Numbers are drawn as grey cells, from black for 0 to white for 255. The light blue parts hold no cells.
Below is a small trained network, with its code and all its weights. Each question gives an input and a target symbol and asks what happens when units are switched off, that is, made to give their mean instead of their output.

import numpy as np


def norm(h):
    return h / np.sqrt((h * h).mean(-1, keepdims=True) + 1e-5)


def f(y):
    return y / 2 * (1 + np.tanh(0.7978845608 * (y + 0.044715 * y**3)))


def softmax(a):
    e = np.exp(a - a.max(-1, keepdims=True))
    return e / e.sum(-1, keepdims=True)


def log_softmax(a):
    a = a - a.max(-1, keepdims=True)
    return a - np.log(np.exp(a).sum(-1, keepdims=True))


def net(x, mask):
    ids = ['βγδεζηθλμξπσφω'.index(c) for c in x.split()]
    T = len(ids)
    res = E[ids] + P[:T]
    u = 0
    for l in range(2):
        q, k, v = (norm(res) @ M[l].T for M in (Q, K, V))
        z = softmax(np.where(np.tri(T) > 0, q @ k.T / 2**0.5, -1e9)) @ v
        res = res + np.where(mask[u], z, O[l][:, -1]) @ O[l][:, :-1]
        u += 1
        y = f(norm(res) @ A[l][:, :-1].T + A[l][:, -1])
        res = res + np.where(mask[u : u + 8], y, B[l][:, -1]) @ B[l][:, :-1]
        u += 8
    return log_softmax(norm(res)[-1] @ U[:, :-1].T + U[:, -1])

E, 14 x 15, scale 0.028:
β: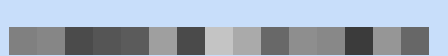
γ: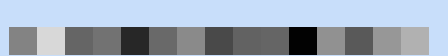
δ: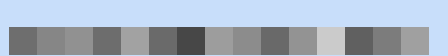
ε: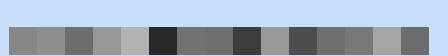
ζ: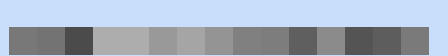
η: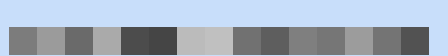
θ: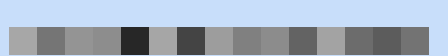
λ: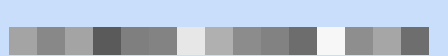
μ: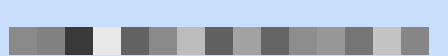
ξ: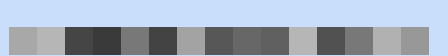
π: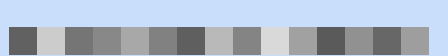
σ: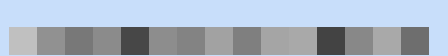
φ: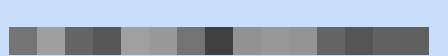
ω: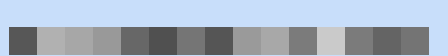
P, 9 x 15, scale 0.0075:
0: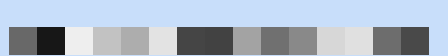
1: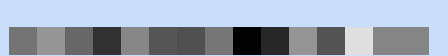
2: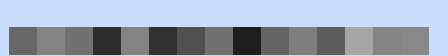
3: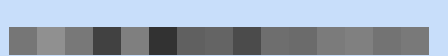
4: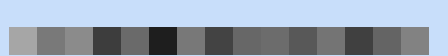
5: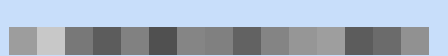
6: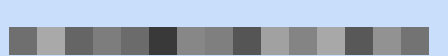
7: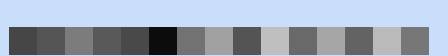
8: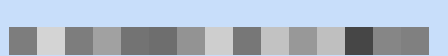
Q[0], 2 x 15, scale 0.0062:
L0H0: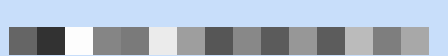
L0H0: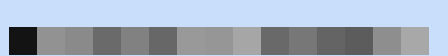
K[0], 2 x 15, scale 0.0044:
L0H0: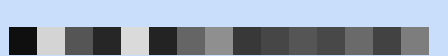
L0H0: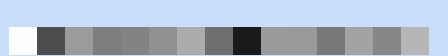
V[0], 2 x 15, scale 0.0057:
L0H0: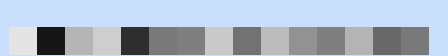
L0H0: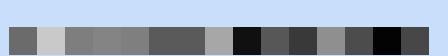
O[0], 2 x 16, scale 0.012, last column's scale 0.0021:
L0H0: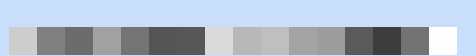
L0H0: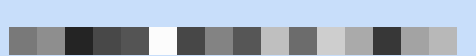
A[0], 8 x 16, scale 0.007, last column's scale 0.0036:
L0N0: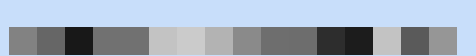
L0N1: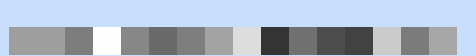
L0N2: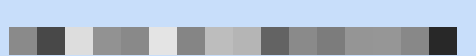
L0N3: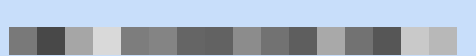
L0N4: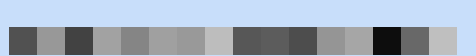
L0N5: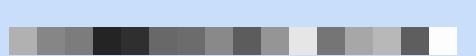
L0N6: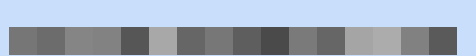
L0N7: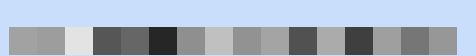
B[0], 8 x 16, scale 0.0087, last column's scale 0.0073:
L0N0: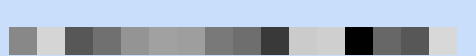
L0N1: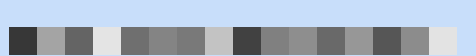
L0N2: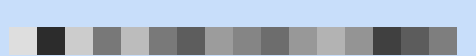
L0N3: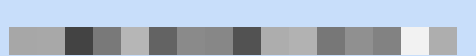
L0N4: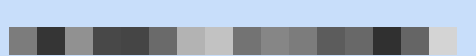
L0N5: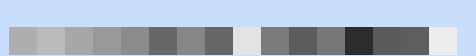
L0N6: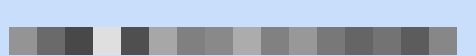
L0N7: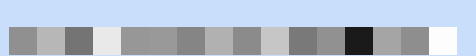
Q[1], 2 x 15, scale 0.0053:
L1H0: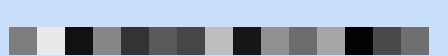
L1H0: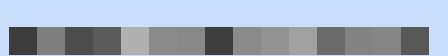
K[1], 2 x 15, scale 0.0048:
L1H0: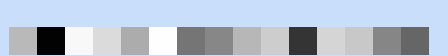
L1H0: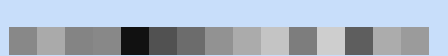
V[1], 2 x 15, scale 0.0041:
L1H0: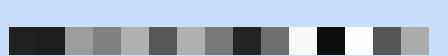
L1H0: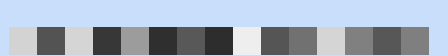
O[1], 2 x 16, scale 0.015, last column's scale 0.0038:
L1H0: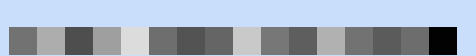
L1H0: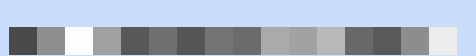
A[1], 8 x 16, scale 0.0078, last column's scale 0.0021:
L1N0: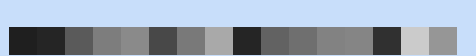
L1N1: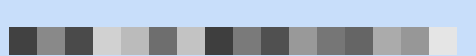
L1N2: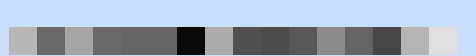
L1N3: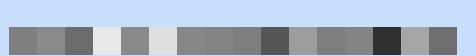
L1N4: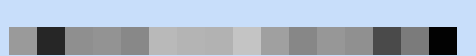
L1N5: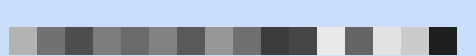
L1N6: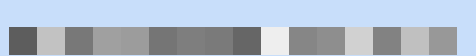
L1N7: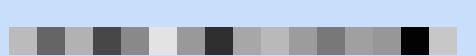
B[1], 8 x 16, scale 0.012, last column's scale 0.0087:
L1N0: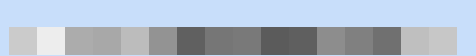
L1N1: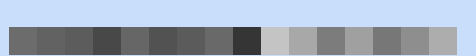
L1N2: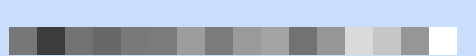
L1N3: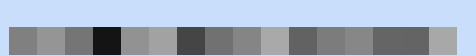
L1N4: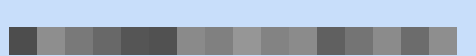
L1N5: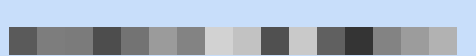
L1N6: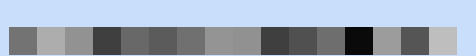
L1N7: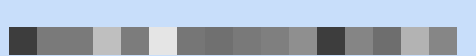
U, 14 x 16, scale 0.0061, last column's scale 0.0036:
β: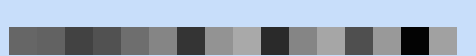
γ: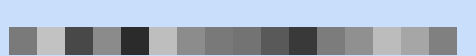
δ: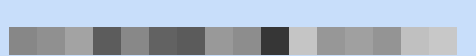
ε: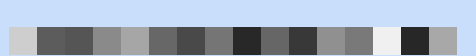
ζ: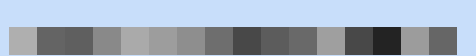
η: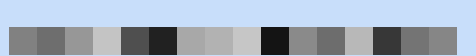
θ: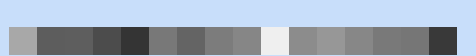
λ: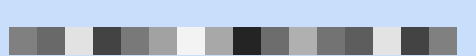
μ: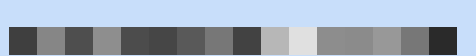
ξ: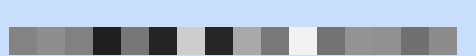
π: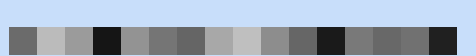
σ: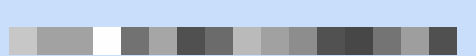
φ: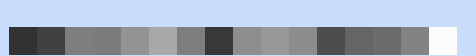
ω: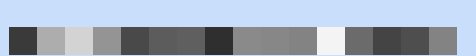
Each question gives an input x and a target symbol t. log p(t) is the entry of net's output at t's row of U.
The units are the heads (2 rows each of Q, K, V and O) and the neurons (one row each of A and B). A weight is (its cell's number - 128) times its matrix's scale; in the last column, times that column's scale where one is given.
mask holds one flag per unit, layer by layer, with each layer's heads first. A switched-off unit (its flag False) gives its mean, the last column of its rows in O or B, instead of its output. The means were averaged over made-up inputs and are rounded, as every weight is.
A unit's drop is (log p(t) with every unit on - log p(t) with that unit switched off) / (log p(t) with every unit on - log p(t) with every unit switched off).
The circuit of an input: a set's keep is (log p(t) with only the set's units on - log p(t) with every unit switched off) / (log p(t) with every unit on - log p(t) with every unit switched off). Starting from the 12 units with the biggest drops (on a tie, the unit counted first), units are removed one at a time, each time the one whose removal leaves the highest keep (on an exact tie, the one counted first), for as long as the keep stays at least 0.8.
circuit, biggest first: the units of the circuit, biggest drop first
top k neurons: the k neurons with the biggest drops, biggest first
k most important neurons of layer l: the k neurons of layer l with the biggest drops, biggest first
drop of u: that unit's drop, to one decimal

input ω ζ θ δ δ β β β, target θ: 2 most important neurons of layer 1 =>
[L1N6; L1N2]
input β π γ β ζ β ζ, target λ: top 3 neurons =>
[L0N4; L0N0; L0N2]
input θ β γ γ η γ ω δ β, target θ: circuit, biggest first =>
[L0H0; L1H0]
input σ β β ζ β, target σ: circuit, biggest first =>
[L0H0; L0N7]
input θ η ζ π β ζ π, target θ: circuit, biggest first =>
[L0H0; L1H0]
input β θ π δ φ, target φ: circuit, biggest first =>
[L1N7; L0N7; L0N1]
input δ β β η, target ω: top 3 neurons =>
[L0N2; L0N1; L0N7]
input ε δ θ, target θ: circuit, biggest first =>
[L1N2]
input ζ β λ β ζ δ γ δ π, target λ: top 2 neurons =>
[L0N3; L0N1]
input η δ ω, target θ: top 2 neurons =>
[L0N1; L1N2]
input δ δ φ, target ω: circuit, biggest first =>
[L1H0; L0N2; L0N7; L0H0]
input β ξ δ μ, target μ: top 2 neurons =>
[L1N1; L0N1]
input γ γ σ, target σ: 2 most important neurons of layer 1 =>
[L1N7; L1N2]
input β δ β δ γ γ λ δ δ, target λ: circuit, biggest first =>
[L1H0]
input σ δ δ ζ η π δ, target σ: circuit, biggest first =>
[L0H0; L0N7]
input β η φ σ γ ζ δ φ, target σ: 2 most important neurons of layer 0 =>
[L0N4; L0N1]
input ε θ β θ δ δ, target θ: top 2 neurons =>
[L1N2; L0N1]
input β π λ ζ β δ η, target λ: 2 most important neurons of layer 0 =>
[L0N0; L0N7]
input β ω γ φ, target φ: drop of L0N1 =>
0.1
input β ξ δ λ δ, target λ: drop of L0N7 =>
0.2
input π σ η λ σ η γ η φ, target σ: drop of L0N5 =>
-0.1
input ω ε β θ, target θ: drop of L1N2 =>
0.2
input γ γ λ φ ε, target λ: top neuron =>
[L0N1]
